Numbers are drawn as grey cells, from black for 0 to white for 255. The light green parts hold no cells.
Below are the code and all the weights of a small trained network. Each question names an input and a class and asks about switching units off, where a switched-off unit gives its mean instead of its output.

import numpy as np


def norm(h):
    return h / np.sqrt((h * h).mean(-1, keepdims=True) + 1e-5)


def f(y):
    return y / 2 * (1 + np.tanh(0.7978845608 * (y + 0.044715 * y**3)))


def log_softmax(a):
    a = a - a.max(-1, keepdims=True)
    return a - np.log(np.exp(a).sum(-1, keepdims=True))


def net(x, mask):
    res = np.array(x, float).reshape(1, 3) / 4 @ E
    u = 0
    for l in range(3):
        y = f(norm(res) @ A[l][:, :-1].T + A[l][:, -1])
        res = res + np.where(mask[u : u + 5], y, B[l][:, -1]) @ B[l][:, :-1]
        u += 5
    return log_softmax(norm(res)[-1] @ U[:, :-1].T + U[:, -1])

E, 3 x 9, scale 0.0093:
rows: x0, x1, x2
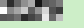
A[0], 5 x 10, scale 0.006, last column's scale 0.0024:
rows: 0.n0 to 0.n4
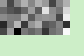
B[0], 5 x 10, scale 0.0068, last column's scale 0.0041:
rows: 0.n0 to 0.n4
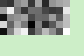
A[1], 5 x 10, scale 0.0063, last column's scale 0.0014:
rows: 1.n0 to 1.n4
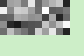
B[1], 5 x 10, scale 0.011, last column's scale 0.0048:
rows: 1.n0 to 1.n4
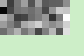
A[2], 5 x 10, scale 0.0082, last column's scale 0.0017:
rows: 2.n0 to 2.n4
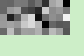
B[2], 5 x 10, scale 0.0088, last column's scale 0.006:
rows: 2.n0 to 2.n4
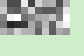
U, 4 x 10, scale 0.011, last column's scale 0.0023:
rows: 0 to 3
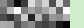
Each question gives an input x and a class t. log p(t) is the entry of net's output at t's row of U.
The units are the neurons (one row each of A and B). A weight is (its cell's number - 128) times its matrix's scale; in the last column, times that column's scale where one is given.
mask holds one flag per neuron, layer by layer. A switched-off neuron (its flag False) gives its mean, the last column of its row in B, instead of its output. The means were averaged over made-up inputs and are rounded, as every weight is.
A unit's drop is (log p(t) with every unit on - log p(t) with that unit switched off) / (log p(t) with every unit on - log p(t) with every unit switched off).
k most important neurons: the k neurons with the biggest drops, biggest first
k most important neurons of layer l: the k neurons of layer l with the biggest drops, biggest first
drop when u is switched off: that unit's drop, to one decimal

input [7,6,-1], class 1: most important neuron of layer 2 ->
(2.n2)
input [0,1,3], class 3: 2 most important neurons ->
(0.n1; 2.n3)
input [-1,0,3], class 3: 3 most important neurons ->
(0.n1; 2.n3; 1.n1)
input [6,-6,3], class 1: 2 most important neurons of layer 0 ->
(0.n0; 0.n2)
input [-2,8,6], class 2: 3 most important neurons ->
(1.n1; 1.n2; 2.n3)
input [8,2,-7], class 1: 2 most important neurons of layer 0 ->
(0.n1; 0.n3)
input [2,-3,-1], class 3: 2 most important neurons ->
(0.n4; 1.n1)
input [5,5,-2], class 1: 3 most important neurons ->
(2.n2; 0.n4; 0.n3)
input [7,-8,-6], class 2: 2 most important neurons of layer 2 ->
(2.n0; 2.n3)
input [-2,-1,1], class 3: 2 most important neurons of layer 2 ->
(2.n1; 2.n2)
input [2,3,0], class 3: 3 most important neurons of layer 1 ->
(1.n1; 1.n2; 1.n3)
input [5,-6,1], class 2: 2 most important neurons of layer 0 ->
(0.n4; 0.n3)
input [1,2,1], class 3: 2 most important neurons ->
(1.n1; 2.n3)
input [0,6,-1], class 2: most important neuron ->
(1.n1)
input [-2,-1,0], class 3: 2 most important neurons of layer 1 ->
(1.n3; 1.n1)
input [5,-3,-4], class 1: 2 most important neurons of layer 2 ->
(2.n2; 2.n1)
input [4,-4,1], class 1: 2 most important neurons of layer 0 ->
(0.n0; 0.n2)
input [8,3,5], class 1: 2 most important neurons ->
(2.n2; 1.n2)
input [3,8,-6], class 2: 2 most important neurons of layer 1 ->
(1.n1; 1.n3)
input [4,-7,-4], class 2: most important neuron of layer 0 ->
(0.n4)
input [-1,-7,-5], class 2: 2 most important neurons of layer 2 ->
(2.n0; 2.n1)
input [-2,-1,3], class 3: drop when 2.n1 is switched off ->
0.2
